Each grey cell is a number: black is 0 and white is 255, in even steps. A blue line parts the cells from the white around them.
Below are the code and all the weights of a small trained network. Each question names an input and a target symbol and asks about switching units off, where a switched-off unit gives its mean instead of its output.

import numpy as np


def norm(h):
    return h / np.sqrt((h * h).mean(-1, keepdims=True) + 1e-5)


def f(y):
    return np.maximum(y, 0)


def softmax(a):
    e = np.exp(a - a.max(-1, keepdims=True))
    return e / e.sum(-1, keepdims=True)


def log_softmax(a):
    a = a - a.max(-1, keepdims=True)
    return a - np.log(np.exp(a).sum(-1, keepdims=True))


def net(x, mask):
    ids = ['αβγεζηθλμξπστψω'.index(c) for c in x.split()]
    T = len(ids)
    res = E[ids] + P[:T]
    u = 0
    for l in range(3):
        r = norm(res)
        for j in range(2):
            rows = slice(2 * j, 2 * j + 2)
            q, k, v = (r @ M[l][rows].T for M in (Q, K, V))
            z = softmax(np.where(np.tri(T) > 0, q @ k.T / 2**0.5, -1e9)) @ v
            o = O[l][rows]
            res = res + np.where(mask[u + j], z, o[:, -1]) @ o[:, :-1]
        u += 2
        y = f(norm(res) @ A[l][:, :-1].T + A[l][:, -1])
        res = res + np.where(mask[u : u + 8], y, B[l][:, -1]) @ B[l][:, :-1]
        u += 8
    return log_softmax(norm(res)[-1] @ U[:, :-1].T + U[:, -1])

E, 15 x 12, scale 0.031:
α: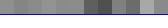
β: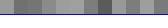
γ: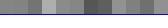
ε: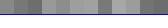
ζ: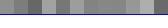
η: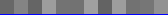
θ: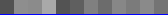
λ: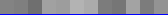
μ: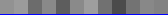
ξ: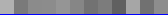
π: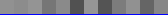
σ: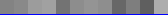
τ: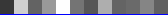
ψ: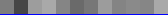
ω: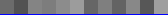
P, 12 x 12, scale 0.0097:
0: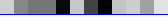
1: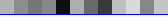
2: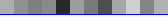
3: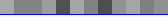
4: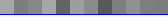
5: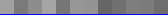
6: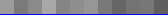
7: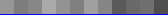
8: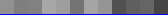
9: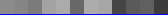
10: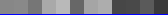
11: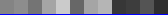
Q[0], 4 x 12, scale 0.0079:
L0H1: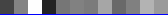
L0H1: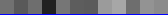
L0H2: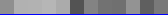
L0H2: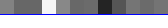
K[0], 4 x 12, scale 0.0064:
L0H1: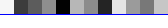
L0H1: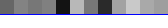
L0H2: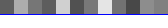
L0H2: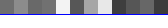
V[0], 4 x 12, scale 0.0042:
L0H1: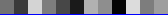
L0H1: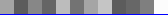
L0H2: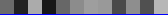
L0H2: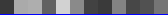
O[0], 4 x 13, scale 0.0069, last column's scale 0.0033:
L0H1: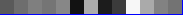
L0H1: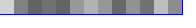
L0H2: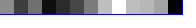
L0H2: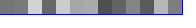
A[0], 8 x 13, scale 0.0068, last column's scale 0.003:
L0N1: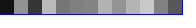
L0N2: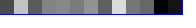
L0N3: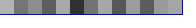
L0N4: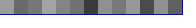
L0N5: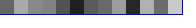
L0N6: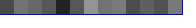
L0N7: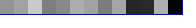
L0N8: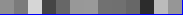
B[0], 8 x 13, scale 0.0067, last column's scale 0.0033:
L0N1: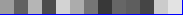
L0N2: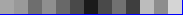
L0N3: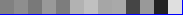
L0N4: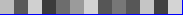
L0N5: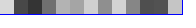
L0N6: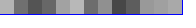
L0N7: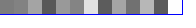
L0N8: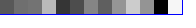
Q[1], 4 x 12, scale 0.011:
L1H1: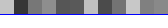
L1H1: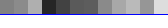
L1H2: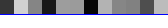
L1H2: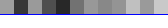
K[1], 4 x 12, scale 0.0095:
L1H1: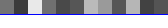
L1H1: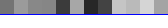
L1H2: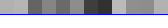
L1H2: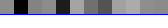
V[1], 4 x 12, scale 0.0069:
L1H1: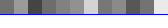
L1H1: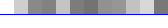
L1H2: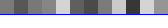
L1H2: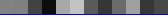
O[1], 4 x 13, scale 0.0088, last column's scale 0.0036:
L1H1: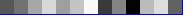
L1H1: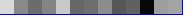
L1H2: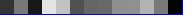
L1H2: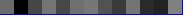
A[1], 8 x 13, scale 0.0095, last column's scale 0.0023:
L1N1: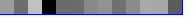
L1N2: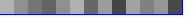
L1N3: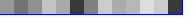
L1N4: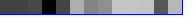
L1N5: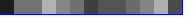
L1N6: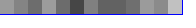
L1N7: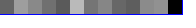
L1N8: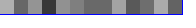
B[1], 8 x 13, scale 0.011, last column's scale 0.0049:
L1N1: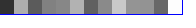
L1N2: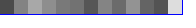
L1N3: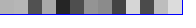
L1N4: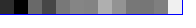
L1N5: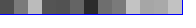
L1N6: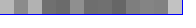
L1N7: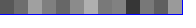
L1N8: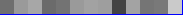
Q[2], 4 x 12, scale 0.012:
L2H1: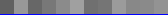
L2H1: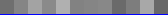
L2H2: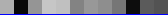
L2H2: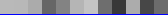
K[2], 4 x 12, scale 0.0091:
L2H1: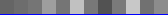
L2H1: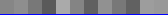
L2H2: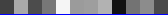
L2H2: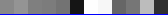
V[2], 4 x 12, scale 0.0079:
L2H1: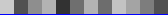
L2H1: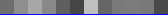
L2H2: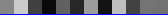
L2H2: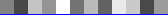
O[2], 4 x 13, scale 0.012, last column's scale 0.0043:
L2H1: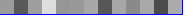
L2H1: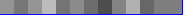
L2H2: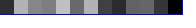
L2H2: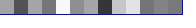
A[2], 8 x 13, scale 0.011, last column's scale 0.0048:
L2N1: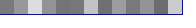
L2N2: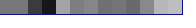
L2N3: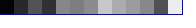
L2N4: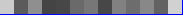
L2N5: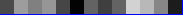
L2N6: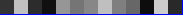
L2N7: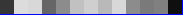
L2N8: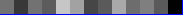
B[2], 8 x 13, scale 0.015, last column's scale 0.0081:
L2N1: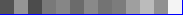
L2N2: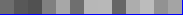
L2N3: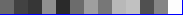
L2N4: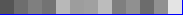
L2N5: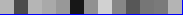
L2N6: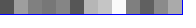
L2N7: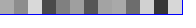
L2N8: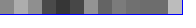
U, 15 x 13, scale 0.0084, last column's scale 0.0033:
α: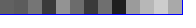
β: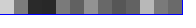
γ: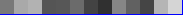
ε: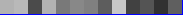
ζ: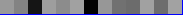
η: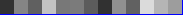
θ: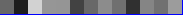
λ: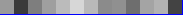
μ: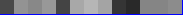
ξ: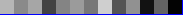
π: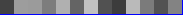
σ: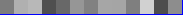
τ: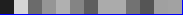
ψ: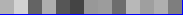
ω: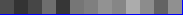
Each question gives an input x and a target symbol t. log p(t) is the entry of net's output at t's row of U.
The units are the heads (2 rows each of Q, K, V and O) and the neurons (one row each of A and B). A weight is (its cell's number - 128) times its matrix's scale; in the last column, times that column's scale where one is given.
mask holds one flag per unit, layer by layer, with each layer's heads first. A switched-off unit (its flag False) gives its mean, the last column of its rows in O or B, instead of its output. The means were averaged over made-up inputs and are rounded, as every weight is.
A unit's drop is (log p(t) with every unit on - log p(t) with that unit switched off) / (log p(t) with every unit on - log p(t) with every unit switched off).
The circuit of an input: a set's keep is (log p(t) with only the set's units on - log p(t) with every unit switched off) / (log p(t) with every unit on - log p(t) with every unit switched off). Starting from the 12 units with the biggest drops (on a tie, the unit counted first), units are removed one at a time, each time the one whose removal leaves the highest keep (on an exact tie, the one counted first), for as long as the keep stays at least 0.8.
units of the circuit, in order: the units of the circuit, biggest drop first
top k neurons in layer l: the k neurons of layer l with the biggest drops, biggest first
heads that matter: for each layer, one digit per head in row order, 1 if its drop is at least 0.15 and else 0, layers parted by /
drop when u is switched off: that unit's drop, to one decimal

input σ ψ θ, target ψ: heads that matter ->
00 / 01 / 00
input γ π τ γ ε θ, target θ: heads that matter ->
01 / 01 / 10
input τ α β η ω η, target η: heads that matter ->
10 / 01 / 00
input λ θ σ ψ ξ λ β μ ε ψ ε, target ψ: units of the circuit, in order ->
[L1H2 L1N3]
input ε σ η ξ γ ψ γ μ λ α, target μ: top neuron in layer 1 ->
[L1N8]
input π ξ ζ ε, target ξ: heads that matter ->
00 / 10 / 00
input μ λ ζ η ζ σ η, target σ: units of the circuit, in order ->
[L1H2 L2N7]
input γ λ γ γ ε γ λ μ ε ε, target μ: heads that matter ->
00 / 01 / 01
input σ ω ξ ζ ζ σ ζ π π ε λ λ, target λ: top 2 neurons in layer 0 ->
[L0N8 L0N4]
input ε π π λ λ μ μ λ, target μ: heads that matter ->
00 / 00 / 01
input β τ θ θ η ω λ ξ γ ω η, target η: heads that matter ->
10 / 11 / 00
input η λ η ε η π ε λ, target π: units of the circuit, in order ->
[L0N3 L2H2]
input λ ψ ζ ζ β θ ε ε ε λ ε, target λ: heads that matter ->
00 / 10 / 00
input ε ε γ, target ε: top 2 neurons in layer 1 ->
[L1N3 L1N4]
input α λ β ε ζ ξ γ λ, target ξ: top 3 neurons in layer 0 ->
[L0N3 L0N4 L0N7]
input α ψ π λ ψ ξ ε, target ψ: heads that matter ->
10 / 01 / 00
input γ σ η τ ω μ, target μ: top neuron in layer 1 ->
[L1N4]
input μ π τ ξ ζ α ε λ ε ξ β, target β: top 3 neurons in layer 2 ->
[L2N8 L2N2 L2N3]
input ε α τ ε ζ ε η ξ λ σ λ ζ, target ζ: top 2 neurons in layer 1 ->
[L1N4 L1N5]
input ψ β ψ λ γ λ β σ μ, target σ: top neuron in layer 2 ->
[L2N7]
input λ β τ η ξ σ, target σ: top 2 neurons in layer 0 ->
[L0N7 L0N8]
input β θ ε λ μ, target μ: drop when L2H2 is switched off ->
0.2
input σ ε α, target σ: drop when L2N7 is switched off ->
0.2
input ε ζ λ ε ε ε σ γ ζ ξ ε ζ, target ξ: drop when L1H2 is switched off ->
0.1
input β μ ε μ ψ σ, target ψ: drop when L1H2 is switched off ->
0.4
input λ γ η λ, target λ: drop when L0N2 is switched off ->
0.0
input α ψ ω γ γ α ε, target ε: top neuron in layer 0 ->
[L0N2]
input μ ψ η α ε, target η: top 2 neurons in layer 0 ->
[L0N2 L0N5]
